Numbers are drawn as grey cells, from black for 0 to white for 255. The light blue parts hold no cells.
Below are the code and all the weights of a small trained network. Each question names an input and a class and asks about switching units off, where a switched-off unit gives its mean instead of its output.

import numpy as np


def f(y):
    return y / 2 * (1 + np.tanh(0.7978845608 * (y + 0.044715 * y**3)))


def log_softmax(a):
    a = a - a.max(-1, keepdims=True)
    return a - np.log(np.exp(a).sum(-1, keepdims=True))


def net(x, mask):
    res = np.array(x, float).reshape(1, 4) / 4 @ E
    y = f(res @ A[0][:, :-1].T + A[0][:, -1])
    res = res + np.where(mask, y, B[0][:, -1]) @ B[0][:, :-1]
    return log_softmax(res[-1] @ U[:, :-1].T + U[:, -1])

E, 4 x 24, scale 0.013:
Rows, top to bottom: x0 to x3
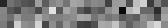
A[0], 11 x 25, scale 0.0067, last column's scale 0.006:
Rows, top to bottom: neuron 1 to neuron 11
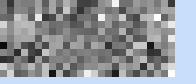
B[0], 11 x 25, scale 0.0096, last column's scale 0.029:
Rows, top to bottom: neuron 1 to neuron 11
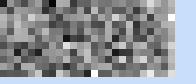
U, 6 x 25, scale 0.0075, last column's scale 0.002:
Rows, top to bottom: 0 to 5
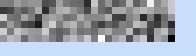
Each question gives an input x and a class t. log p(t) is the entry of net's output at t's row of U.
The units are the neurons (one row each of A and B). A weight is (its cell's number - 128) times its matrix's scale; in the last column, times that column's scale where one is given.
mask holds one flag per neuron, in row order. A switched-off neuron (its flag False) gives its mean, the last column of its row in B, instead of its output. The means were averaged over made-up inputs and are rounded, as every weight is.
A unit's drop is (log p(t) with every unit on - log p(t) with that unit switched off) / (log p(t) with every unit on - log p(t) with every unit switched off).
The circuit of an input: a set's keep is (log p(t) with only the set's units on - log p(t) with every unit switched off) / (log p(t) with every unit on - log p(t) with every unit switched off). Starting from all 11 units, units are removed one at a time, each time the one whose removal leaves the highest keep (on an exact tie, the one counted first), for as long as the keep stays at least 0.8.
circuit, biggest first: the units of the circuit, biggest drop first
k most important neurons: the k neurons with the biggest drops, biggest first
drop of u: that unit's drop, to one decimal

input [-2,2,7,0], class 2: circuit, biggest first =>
(neuron 11; neuron 3)
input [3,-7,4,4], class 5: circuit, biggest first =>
(neuron 3)
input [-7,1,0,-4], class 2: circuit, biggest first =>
(neuron 8; neuron 1)
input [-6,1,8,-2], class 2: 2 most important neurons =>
(neuron 11; neuron 1)
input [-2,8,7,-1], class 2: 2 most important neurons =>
(neuron 8; neuron 11)
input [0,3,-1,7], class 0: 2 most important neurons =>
(neuron 7; neuron 2)
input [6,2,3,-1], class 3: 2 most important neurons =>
(neuron 11; neuron 3)
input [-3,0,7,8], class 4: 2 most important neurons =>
(neuron 11; neuron 3)
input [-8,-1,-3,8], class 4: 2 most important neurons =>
(neuron 3; neuron 11)
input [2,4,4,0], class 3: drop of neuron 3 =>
0.1
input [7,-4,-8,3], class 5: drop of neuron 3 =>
0.1
